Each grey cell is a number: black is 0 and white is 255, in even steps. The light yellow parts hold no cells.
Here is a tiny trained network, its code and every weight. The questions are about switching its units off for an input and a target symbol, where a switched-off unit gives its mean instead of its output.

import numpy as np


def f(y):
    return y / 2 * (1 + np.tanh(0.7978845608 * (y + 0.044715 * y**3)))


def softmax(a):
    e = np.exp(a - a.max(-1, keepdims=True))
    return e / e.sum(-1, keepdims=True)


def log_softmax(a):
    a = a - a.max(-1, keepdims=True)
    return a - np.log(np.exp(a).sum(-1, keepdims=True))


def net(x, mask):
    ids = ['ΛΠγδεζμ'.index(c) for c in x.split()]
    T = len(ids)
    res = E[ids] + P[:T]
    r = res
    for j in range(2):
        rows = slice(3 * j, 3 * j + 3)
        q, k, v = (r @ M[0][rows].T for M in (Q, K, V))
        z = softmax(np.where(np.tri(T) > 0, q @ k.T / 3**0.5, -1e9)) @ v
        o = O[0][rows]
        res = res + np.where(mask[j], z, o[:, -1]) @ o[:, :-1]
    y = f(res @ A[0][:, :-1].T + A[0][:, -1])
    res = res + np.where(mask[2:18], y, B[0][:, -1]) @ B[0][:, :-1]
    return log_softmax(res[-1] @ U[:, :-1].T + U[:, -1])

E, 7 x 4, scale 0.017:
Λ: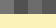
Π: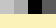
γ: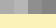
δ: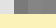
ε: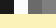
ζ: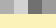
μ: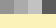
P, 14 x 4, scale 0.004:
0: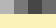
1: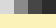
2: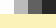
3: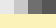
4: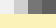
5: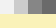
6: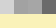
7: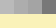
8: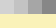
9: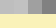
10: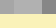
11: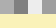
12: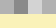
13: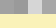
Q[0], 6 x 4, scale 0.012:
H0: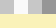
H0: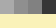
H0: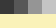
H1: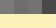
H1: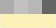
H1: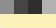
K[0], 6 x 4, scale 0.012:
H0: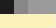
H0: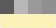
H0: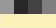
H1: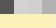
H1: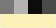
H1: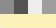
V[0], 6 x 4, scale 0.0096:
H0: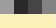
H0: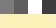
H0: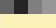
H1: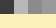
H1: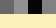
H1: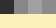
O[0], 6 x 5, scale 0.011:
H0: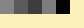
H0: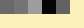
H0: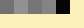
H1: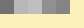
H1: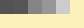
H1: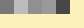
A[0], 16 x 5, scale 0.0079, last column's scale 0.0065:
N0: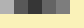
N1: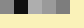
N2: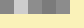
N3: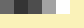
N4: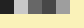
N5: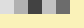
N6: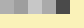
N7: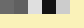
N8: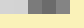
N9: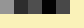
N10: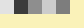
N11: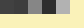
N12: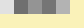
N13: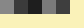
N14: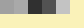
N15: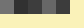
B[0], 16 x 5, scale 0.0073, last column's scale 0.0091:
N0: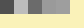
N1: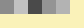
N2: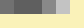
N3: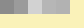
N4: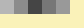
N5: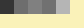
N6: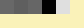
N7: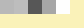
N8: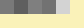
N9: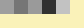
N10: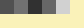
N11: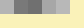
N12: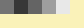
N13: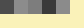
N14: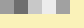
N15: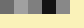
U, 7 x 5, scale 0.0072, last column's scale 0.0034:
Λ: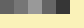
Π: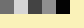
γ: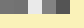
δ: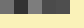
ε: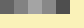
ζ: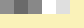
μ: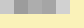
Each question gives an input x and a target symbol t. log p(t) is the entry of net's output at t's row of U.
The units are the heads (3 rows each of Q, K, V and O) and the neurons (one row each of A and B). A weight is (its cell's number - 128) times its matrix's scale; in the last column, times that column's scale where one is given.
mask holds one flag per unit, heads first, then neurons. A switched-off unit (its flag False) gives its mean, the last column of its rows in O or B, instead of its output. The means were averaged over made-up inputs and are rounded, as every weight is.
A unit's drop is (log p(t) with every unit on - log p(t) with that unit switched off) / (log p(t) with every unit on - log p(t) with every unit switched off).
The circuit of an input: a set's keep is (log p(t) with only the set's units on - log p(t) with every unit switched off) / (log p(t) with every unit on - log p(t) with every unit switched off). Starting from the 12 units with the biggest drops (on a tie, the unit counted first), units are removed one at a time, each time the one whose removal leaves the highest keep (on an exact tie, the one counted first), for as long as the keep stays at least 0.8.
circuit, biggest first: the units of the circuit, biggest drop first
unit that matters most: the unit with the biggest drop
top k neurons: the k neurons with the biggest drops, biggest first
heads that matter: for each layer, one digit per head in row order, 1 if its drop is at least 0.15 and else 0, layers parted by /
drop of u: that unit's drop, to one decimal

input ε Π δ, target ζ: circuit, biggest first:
H1, H0
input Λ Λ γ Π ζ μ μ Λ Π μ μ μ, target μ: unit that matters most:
N7
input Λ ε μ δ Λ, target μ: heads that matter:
10
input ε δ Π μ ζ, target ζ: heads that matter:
11
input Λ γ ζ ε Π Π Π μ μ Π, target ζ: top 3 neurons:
N14, N9, N6
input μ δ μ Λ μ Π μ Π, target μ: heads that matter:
10
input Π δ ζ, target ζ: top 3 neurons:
N6, N3, N9
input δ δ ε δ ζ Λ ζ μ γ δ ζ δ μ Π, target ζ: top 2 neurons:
N14, N6
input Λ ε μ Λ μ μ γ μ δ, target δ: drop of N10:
0.2
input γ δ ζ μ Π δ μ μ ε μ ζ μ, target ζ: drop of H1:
1.1
